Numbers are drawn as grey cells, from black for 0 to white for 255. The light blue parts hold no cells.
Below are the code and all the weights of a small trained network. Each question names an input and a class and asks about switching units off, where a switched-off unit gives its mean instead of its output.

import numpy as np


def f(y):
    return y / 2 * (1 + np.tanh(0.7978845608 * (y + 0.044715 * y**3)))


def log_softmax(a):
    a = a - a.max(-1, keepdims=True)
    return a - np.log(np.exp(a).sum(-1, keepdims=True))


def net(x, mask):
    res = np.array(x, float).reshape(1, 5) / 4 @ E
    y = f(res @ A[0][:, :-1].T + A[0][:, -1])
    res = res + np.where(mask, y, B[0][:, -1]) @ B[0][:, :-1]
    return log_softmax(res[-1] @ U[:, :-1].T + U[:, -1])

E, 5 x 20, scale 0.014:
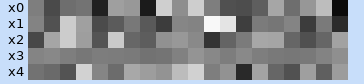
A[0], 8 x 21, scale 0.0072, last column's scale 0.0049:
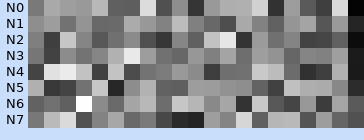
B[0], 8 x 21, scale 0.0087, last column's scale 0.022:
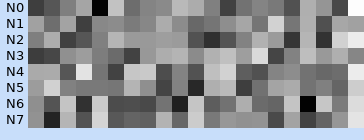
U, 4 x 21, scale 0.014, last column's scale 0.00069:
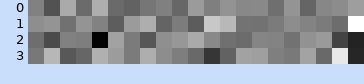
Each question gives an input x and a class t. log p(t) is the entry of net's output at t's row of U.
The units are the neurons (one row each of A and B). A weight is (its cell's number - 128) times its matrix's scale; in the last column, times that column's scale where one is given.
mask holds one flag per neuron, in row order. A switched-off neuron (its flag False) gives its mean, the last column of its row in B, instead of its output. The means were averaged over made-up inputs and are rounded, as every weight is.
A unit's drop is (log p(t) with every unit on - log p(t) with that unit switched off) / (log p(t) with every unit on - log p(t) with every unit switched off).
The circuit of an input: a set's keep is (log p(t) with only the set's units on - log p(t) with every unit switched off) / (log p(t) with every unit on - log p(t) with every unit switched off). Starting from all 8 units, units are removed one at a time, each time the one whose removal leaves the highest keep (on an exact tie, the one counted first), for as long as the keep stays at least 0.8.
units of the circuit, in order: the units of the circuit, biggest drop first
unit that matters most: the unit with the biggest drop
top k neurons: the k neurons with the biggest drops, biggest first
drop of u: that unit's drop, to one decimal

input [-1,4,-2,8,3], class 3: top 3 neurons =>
[N2, N7, N4]
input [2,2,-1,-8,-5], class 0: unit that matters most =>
N0
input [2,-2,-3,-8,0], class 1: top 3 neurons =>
[N0, N2, N6]
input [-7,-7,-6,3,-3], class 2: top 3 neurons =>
[N0, N2, N4]
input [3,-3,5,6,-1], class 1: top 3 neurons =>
[N0, N2, N4]
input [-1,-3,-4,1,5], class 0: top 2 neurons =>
[N6, N4]
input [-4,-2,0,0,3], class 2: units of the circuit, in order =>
[N0, N2]
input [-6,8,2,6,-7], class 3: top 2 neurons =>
[N2, N6]
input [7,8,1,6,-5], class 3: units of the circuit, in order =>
[N2, N0]
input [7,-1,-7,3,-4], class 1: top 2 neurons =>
[N0, N5]
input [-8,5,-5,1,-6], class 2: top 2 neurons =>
[N0, N6]
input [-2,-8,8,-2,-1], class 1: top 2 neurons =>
[N4, N2]
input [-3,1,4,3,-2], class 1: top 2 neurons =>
[N4, N6]
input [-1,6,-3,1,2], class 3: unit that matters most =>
N2
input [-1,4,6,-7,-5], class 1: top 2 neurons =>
[N4, N6]
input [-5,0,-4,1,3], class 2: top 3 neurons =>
[N0, N4, N7]
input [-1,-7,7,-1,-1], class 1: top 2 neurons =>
[N4, N2]
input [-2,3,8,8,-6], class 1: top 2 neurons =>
[N4, N6]
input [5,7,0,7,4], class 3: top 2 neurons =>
[N2, N0]
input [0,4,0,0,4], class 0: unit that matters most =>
N6
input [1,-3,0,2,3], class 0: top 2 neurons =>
[N2, N0]
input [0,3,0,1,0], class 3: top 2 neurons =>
[N0, N4]
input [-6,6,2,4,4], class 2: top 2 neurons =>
[N0, N7]
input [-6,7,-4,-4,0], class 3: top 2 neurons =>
[N2, N4]
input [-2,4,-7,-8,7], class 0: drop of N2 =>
0.0
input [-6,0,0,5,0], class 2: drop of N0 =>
0.6
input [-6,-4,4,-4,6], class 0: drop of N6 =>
1.1
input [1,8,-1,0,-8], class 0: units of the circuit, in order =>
[N7]
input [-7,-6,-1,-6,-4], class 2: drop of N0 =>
0.8
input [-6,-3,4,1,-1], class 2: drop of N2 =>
0.1
